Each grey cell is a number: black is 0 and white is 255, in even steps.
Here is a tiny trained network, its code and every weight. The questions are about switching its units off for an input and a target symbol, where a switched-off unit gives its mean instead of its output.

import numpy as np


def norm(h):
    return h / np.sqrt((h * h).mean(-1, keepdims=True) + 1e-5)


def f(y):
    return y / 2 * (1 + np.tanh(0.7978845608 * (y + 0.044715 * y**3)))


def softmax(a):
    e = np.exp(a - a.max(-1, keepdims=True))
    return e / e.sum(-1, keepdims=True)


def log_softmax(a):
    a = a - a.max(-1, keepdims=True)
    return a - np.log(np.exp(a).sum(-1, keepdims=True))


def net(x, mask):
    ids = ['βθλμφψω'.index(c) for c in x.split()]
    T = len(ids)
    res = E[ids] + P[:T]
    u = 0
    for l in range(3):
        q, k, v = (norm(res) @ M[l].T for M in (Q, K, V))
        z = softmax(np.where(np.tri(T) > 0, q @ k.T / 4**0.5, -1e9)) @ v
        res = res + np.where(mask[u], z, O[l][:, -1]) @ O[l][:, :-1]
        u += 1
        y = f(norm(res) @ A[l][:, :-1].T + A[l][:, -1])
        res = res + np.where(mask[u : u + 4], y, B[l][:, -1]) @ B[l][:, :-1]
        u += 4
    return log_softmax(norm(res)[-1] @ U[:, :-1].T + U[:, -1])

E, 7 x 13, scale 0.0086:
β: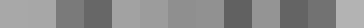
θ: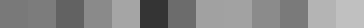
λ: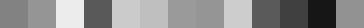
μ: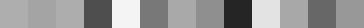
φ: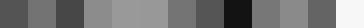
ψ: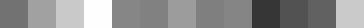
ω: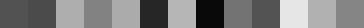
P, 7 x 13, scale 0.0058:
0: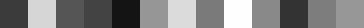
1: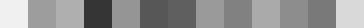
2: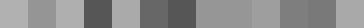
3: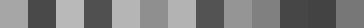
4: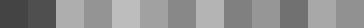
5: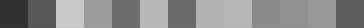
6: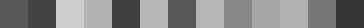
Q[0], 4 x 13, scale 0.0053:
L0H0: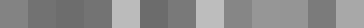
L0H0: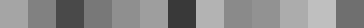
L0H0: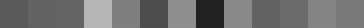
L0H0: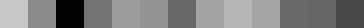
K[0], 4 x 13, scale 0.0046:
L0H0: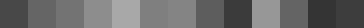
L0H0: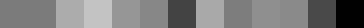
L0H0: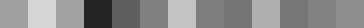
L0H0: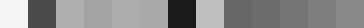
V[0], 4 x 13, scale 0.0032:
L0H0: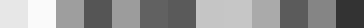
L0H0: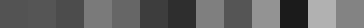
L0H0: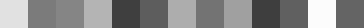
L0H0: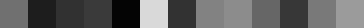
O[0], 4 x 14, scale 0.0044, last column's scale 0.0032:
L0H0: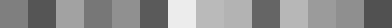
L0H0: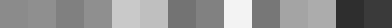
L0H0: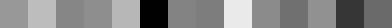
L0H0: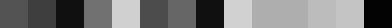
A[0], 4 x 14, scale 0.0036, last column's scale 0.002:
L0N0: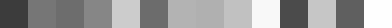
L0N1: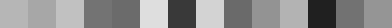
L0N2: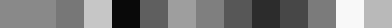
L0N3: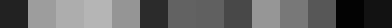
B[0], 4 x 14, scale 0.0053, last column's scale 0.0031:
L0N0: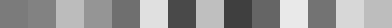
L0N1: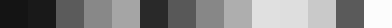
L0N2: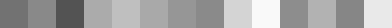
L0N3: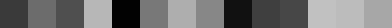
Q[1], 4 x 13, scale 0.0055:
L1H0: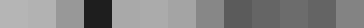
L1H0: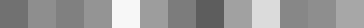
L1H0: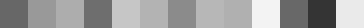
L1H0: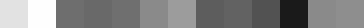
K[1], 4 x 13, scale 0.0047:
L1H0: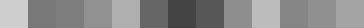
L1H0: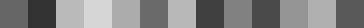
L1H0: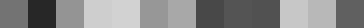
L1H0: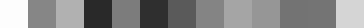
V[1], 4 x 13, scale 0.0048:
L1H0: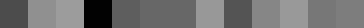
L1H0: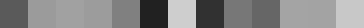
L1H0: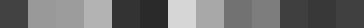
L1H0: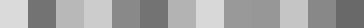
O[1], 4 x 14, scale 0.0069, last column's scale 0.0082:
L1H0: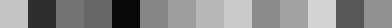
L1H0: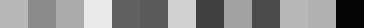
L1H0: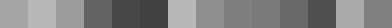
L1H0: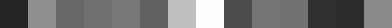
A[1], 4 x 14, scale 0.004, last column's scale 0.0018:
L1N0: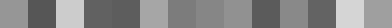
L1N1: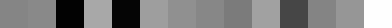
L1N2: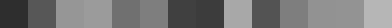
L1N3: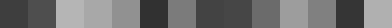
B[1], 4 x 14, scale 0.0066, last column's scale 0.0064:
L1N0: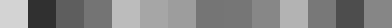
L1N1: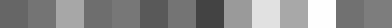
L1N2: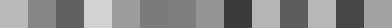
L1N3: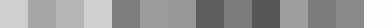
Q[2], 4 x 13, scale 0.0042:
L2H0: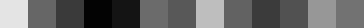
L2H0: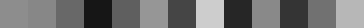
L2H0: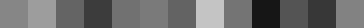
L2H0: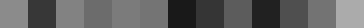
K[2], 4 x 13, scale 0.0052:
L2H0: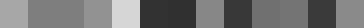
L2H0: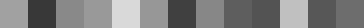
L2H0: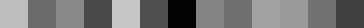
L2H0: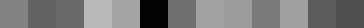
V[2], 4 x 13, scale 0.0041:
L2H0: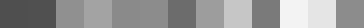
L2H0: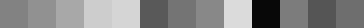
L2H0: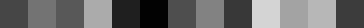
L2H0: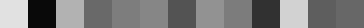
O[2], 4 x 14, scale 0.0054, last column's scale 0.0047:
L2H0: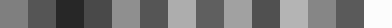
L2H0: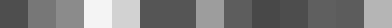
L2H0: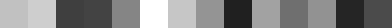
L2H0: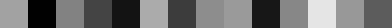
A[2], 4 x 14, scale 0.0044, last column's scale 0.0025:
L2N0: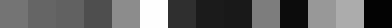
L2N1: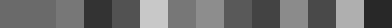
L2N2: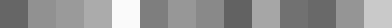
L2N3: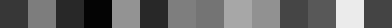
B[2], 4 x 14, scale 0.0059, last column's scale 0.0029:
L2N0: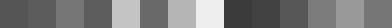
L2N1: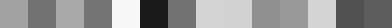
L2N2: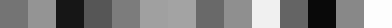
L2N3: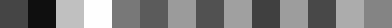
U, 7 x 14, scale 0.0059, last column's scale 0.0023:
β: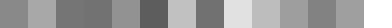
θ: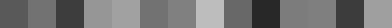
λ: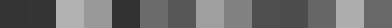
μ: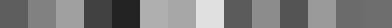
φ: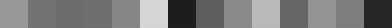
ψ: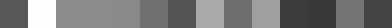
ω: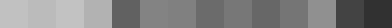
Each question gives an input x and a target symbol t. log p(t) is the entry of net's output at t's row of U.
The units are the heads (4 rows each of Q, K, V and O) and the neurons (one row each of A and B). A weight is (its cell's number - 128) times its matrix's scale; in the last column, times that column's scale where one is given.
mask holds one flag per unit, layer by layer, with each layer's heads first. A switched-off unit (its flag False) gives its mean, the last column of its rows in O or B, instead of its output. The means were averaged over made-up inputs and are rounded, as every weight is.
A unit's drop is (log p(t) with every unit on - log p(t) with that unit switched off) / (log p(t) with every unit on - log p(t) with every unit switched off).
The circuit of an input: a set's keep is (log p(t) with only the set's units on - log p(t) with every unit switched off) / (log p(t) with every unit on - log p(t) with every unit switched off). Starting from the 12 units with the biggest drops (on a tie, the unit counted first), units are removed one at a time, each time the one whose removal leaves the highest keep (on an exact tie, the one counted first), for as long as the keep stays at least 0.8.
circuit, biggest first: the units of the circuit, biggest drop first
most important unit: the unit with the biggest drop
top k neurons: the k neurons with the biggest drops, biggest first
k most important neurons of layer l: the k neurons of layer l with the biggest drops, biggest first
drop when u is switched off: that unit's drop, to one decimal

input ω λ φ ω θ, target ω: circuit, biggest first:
(L1H0, L0H0, L0N1)
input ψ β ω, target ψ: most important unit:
L2H0
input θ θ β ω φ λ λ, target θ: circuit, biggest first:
(L0H0, L2H0, L0N0, L1H0)
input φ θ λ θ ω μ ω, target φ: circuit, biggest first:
(L1H0, L0H0)
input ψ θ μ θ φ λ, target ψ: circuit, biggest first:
(L2H0, L1H0, L0N2)
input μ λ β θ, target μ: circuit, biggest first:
(L1H0, L0H0, L2H0)
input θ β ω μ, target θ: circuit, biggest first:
(L0H0, L2H0, L1H0)
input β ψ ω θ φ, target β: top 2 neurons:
(L0N2, L1N3)
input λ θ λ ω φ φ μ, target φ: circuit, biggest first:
(L1H0, L0H0, L0N1)
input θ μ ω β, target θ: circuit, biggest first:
(L0H0, L2H0, L0N1)
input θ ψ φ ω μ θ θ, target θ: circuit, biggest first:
(L0H0, L2H0, L1H0)
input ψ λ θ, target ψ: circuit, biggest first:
(L1H0, L0N2)
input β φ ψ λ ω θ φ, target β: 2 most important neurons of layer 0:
(L0N2, L0N1)
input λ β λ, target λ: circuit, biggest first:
(L2H0, L1H0)
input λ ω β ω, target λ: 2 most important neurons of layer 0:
(L0N3, L0N1)
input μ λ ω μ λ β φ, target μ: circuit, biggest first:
(L1H0, L0H0)
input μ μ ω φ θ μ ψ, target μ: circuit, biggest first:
(L1H0, L2H0, L0H0)
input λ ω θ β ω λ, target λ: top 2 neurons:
(L1N0, L0N1)
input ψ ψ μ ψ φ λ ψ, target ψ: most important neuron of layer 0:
(L0N2)
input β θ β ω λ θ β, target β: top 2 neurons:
(L0N1, L1N3)
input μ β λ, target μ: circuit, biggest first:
(L1H0, L0H0)
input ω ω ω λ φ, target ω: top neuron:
(L0N3)
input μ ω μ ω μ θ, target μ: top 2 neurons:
(L0N1, L1N3)
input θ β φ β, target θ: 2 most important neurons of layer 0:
(L0N0, L0N2)
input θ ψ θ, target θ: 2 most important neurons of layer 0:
(L0N0, L0N2)
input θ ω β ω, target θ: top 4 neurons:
(L0N0, L0N2, L0N3, L0N1)
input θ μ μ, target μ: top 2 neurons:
(L0N2, L1N3)
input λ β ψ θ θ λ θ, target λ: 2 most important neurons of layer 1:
(L1N2, L1N0)
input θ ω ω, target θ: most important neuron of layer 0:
(L0N0)
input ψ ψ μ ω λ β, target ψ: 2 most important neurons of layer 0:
(L0N1, L0N2)
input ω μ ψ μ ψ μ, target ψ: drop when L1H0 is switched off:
0.5
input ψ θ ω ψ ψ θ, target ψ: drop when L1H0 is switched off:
0.3
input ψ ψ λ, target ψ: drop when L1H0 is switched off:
0.5
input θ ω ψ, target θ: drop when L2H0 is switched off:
0.5
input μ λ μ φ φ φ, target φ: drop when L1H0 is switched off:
0.3
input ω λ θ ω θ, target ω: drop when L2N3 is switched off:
0.0
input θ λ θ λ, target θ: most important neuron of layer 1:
(L1N0)
